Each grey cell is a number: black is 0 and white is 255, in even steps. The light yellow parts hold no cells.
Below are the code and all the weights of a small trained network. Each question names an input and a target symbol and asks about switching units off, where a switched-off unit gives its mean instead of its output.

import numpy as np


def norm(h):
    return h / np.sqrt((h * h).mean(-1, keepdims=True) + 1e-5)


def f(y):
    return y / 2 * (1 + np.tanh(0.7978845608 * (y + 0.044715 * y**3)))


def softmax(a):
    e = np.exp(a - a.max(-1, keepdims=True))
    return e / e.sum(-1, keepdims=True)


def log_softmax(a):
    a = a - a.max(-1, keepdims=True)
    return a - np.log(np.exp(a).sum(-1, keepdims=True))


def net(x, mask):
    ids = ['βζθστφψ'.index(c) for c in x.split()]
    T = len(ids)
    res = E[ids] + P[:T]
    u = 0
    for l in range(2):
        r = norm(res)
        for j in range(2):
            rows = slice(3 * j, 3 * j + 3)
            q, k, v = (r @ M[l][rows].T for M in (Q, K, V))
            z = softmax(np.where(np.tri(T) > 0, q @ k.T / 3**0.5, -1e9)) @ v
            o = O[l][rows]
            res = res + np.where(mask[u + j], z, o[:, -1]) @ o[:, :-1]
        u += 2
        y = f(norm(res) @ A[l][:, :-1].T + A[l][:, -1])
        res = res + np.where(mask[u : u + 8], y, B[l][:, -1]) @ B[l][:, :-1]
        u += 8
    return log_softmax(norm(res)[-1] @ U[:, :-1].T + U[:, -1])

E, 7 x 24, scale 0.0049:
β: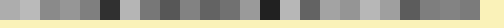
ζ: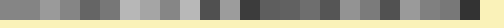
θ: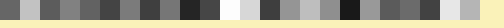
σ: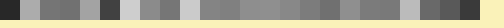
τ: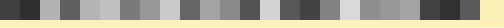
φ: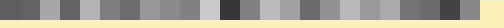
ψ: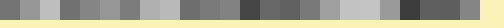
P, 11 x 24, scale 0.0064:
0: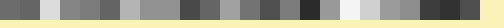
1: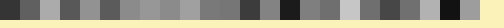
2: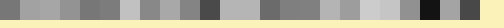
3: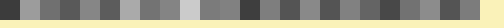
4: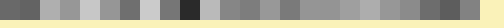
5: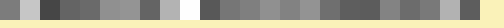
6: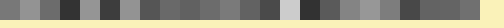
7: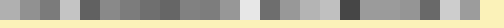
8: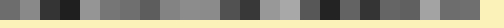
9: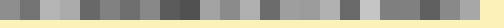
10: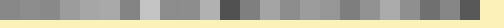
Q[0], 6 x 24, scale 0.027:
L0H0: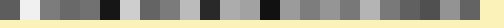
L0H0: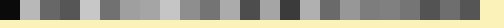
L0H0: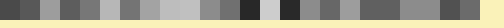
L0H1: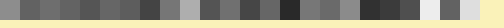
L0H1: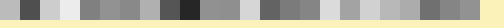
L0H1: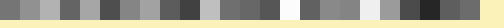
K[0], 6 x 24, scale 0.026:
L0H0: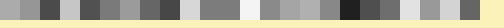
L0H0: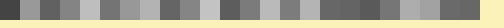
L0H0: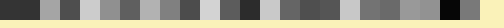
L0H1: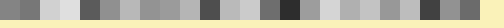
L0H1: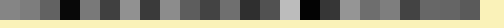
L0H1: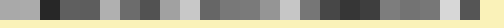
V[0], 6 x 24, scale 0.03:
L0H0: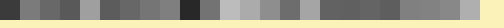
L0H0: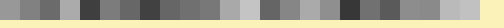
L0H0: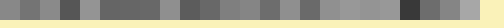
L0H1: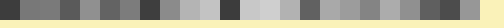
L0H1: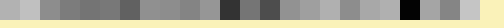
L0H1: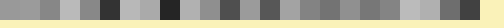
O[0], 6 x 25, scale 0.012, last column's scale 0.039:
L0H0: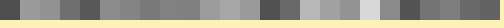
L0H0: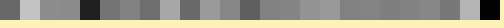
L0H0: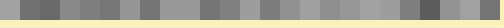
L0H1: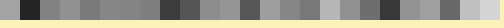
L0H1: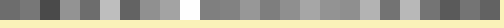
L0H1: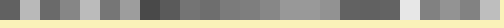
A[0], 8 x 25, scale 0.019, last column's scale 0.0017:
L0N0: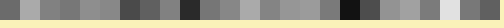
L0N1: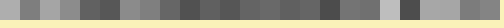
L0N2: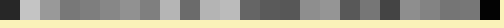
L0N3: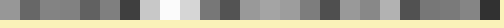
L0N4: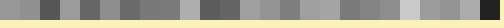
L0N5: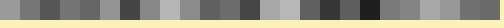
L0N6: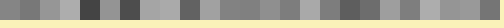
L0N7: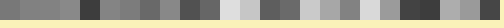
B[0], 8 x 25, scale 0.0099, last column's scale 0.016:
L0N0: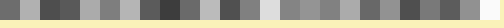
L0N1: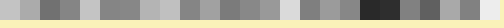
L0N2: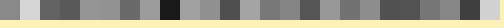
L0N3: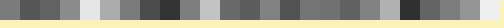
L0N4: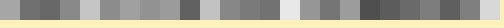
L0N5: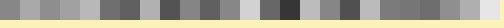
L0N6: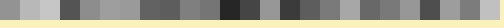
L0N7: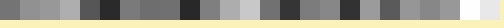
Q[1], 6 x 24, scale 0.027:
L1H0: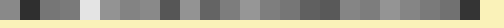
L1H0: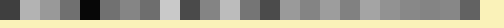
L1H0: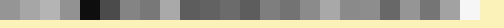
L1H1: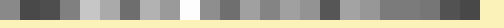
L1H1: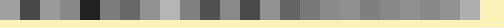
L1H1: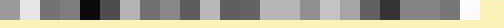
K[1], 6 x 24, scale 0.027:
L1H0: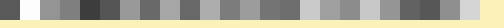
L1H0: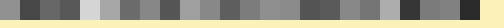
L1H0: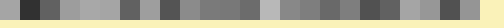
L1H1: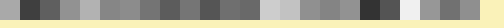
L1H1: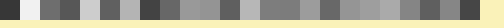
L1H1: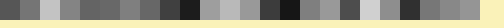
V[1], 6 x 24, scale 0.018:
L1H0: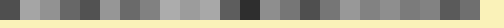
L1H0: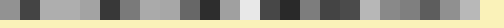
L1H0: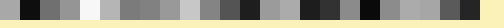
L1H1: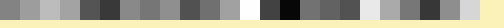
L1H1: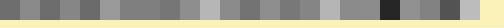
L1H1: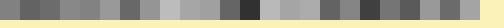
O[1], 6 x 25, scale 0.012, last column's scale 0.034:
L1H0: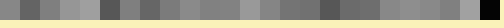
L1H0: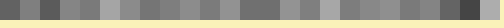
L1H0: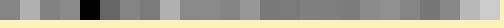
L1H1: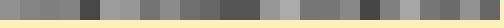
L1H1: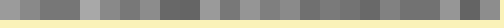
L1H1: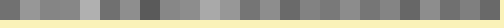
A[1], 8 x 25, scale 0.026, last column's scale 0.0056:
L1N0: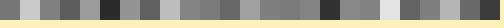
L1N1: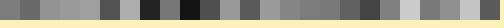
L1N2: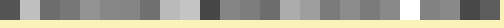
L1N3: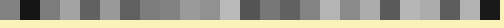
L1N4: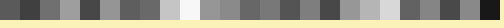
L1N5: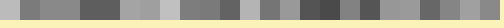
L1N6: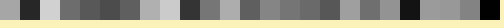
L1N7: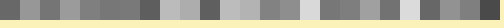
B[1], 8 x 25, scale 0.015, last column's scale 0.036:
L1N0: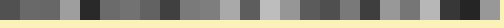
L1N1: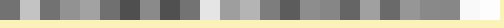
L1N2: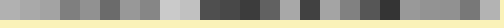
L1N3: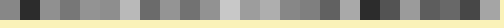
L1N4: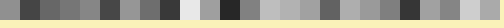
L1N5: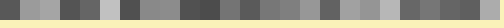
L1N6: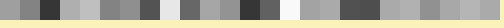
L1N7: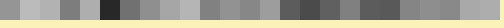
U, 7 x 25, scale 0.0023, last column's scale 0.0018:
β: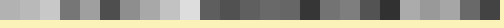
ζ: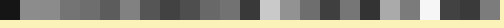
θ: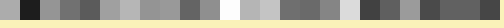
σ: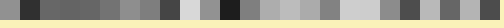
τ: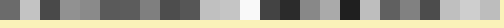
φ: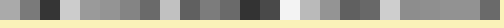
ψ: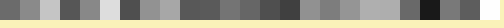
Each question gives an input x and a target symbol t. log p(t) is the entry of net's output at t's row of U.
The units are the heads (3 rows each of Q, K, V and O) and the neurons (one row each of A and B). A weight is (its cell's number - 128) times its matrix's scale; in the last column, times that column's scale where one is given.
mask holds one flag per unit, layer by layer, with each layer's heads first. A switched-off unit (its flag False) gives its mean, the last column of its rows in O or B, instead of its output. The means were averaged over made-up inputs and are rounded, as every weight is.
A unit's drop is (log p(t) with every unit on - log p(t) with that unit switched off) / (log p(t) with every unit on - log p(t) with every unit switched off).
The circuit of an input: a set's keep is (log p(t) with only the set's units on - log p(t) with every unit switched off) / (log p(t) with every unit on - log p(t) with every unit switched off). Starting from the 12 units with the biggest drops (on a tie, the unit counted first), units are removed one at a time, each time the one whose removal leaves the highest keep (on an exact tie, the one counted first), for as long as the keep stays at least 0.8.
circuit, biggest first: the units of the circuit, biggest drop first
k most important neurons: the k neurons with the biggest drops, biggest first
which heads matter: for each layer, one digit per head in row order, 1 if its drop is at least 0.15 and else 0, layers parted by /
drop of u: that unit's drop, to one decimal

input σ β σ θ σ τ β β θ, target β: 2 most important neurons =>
L1N2, L1N7
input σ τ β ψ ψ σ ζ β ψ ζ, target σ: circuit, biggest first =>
L0H1
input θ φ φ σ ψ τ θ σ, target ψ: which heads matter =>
11 / 01
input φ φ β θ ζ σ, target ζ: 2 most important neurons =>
L1N0, L0N0
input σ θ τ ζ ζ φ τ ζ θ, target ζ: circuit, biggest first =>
L0H1, L1N0
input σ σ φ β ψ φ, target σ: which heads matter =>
01 / 00
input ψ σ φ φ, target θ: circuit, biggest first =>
L1N3, L0H1
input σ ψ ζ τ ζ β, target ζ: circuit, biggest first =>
L0H1, L1N0
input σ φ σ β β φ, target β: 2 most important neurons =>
L1N2, L1N7
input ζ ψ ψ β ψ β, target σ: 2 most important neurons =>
L1N4, L1N1
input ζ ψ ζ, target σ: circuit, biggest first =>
L0H1, L1N4
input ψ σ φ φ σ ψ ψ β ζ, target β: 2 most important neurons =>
L1N2, L0N3
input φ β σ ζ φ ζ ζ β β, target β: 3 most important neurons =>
L1N2, L1N7, L1N1
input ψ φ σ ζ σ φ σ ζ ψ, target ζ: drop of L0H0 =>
-0.2
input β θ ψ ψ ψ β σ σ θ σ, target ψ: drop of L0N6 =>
0.1
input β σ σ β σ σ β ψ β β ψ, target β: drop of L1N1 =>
0.2
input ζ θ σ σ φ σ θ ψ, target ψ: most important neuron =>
L1N5
